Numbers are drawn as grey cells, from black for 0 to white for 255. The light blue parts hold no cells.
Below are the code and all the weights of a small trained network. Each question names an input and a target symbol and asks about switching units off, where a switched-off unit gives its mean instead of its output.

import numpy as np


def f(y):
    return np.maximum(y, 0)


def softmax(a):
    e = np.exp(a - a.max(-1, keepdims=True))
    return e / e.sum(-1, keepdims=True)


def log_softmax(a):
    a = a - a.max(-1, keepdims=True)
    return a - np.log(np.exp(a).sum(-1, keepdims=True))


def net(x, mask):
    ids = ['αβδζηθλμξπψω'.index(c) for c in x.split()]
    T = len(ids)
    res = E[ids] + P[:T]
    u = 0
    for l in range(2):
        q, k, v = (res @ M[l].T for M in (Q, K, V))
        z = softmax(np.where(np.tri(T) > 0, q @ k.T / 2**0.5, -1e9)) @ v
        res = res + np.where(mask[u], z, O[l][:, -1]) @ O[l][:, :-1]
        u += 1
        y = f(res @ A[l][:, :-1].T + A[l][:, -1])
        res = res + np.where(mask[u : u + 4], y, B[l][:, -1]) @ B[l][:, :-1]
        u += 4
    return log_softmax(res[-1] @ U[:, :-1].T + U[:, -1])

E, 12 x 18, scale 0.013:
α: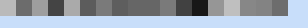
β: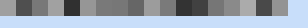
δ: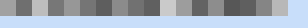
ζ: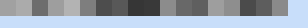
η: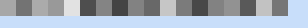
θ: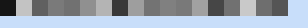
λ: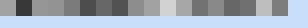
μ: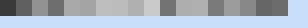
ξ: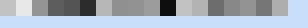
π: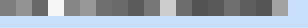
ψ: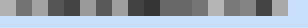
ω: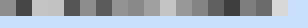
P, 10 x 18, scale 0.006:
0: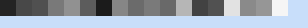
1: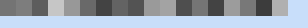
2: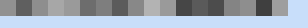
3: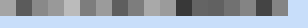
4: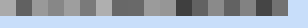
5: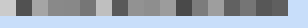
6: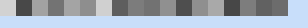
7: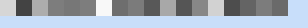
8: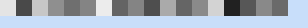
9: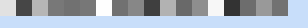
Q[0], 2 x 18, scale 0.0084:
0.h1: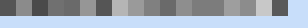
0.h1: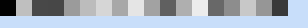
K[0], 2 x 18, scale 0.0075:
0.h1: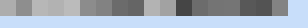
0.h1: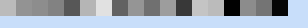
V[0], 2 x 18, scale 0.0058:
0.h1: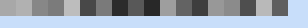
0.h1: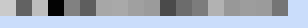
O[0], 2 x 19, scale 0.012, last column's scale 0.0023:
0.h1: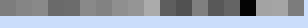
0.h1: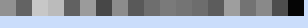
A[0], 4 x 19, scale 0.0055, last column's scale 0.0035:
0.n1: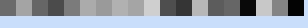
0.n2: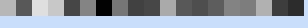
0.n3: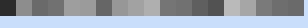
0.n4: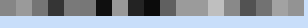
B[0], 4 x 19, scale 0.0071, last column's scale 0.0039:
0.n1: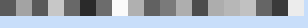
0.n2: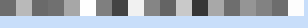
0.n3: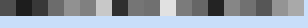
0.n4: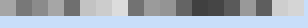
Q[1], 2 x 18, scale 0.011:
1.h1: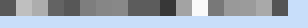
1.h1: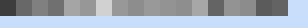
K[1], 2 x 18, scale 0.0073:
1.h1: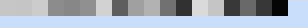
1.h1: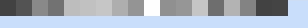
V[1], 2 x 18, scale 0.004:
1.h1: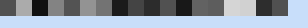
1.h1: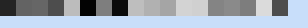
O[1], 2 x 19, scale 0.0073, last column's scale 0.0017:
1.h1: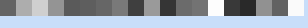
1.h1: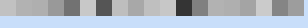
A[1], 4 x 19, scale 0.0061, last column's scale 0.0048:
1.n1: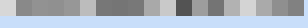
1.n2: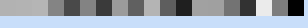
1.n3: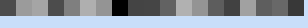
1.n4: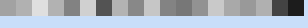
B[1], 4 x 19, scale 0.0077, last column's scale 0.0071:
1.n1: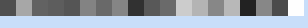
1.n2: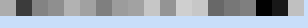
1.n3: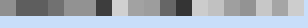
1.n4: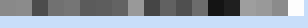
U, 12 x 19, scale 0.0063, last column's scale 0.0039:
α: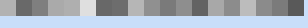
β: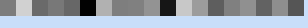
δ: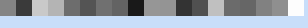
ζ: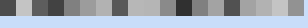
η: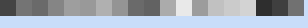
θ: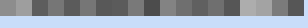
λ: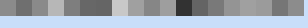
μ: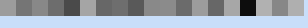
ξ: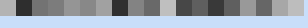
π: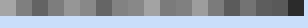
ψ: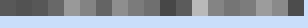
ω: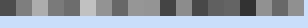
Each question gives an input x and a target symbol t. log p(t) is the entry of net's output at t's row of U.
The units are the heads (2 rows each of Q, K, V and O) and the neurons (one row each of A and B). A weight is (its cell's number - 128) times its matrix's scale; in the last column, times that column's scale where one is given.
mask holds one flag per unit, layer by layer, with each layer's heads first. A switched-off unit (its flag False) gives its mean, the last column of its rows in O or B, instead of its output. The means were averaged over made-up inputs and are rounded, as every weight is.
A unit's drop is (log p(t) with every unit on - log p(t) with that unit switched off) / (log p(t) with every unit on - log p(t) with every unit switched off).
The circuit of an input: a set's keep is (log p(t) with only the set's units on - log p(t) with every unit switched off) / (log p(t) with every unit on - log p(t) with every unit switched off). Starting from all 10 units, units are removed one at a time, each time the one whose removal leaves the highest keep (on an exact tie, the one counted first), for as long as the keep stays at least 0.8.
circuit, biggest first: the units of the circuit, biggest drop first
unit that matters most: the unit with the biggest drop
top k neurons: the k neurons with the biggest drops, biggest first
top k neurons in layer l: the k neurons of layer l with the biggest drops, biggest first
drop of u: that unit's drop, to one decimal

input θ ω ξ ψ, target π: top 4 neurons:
(1.n2, 0.n3, 1.n4, 0.n4)
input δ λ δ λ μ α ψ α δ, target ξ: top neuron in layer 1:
(1.n1)
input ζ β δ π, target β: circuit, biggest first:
(0.h1, 0.n1, 1.h1, 0.n4)
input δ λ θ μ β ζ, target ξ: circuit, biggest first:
(1.h1, 0.n4, 1.n1)
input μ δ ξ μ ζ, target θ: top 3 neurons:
(1.n4, 0.n3, 0.n4)
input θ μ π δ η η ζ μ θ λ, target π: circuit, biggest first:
(1.n2, 1.h1, 1.n4, 0.n3)
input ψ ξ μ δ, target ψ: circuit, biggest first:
(1.h1, 1.n3, 0.n4)
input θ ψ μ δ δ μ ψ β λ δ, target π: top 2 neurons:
(1.n2, 0.n3)
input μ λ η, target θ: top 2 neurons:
(1.n4, 0.n3)
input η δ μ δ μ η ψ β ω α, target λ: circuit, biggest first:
(0.n1, 0.h1, 1.h1)
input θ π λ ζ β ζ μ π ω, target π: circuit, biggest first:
(1.n2, 1.h1, 0.n3, 1.n4)
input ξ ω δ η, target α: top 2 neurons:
(0.n2, 1.n3)
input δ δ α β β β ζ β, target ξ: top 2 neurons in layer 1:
(1.n1, 1.n3)
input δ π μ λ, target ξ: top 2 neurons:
(0.n4, 1.n1)
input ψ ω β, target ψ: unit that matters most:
1.h1
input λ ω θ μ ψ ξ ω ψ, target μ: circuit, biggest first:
(1.h1, 1.n1, 0.n4, 0.n1)
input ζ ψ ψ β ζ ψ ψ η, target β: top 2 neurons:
(0.n1, 0.n4)
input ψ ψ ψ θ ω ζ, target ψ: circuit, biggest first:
(1.h1, 1.n3, 0.n4)
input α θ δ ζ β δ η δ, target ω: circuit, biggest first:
(0.h1, 0.n2)
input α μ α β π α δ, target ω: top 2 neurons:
(0.n2, 0.n1)
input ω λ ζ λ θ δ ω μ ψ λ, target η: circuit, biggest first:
(0.h1)
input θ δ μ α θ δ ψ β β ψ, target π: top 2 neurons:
(1.n2, 0.n4)
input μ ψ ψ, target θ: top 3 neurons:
(1.n4, 0.n4, 0.n3)
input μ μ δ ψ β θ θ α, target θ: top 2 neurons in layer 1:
(1.n4, 1.n1)
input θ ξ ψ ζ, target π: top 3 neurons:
(1.n2, 1.n4, 0.n3)
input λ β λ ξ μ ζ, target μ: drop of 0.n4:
0.1
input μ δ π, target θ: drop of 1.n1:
0.1
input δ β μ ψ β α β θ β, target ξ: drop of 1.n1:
0.2
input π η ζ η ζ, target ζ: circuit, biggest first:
(0.h1)
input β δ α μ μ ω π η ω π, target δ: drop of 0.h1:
0.1
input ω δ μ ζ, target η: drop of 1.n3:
0.0
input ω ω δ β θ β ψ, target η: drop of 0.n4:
0.2
